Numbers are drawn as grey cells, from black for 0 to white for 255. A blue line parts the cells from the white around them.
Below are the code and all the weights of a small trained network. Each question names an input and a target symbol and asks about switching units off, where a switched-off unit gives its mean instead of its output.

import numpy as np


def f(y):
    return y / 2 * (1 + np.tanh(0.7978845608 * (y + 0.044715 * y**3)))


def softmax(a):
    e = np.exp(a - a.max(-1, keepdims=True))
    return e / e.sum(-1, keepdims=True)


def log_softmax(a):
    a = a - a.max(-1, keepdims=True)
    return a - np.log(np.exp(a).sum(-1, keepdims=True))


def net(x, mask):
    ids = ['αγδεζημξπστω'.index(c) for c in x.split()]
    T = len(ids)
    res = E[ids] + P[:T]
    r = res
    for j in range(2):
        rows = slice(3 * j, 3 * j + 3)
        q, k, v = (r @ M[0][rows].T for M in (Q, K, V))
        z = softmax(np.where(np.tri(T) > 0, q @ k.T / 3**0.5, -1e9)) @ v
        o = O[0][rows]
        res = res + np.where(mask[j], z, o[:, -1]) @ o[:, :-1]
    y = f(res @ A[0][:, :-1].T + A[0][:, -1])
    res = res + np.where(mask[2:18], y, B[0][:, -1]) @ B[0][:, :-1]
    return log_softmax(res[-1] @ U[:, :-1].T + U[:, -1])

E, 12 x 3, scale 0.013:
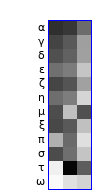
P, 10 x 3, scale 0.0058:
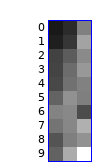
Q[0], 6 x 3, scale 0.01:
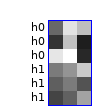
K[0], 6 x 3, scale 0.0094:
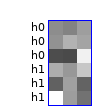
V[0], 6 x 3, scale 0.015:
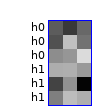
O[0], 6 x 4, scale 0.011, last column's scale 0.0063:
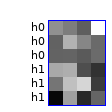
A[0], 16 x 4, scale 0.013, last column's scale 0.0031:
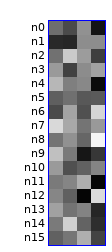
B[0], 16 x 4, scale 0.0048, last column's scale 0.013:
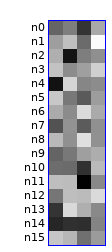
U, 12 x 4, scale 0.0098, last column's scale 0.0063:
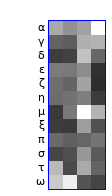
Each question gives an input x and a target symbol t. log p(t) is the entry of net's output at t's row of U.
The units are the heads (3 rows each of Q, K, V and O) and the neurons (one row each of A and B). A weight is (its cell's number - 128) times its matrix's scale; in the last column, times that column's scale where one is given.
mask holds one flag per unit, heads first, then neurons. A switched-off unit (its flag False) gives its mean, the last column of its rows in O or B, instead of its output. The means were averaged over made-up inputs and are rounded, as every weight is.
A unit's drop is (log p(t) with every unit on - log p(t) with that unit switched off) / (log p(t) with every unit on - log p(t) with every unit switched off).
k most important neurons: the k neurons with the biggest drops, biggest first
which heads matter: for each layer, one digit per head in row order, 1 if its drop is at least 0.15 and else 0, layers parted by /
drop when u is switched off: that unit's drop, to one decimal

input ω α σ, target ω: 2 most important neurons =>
(n1 n5)
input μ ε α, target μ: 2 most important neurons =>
(n10 n5)
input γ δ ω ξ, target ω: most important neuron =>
(n1)
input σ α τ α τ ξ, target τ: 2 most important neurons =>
(n3 n12)
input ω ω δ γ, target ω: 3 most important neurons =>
(n1 n5 n12)
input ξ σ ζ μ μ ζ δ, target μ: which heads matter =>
11
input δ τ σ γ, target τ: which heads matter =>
11
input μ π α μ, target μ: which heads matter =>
01
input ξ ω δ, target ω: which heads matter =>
01
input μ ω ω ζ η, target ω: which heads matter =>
01
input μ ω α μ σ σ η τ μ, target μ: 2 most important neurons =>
(n6 n10)
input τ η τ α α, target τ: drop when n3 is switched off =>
0.2
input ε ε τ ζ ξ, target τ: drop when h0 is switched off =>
0.3
